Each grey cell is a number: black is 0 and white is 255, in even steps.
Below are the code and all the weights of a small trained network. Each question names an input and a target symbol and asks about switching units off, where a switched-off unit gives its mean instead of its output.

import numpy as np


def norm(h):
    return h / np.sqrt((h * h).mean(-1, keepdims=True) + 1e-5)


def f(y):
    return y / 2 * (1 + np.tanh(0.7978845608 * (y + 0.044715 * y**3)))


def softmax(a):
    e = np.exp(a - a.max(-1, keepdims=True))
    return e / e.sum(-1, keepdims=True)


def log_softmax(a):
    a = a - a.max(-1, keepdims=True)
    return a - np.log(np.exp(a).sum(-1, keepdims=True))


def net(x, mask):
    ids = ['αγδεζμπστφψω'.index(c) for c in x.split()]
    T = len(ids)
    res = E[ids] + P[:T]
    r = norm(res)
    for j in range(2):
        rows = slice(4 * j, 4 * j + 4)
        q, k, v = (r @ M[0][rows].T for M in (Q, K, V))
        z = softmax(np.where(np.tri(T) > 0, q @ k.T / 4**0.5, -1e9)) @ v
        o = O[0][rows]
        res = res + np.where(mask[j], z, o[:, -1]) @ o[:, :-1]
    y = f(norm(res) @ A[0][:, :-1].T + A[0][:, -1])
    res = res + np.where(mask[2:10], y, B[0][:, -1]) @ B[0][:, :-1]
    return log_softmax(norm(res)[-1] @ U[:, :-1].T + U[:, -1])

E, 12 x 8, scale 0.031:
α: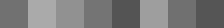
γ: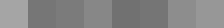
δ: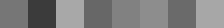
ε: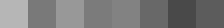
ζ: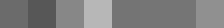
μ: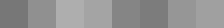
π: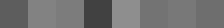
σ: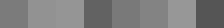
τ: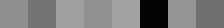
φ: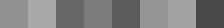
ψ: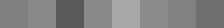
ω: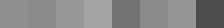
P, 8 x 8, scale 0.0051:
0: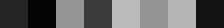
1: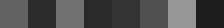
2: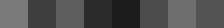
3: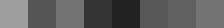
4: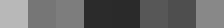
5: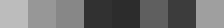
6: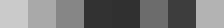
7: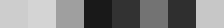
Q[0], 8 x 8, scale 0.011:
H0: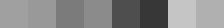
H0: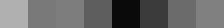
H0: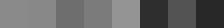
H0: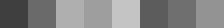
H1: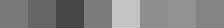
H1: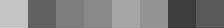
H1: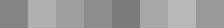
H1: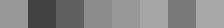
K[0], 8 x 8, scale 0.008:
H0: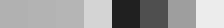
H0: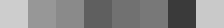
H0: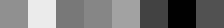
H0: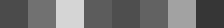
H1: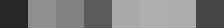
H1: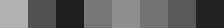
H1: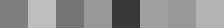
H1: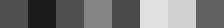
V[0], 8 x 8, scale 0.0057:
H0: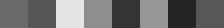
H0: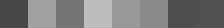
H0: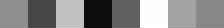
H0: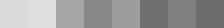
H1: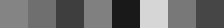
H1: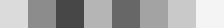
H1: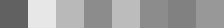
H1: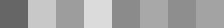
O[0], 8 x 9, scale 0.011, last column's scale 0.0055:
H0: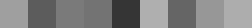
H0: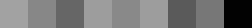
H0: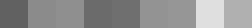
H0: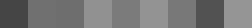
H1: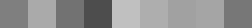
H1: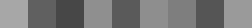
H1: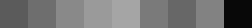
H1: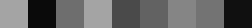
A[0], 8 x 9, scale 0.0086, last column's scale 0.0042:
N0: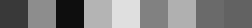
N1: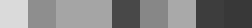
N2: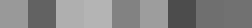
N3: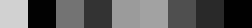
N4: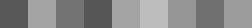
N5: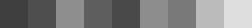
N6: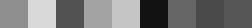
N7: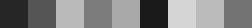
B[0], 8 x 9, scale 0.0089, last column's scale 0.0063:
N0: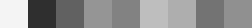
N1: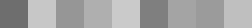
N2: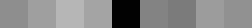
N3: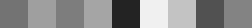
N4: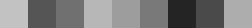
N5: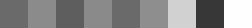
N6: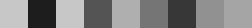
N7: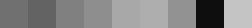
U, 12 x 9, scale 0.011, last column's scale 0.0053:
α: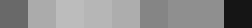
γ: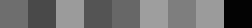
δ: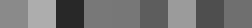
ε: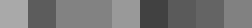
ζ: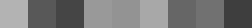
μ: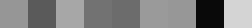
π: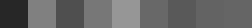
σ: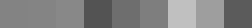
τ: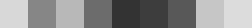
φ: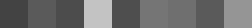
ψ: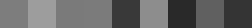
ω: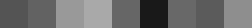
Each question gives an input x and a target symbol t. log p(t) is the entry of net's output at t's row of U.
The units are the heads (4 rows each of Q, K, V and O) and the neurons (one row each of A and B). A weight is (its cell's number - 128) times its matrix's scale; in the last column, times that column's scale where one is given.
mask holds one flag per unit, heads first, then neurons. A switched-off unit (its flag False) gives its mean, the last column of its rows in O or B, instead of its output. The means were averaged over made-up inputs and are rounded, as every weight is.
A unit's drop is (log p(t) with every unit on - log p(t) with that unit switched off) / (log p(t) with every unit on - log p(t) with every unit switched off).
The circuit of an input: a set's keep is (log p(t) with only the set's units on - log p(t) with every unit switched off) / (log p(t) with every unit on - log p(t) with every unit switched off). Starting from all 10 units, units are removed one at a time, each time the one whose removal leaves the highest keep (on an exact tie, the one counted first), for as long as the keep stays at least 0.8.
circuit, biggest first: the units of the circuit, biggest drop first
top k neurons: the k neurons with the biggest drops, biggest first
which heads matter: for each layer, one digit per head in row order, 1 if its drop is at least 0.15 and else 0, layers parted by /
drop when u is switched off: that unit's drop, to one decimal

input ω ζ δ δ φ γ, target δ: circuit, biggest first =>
[H0, N6]
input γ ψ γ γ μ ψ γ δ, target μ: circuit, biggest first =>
[N5]
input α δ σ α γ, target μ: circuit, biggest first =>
[H0, N7]
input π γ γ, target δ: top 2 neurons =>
[N6, N2]
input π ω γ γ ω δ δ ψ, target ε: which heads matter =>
00
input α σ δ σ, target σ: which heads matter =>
10
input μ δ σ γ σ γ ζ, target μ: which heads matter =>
00
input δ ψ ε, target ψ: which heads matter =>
11
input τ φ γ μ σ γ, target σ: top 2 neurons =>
[N4, N6]
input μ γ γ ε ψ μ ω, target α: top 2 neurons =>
[N1, N5]
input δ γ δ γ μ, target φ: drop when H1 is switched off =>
0.6
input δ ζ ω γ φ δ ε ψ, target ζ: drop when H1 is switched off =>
0.1
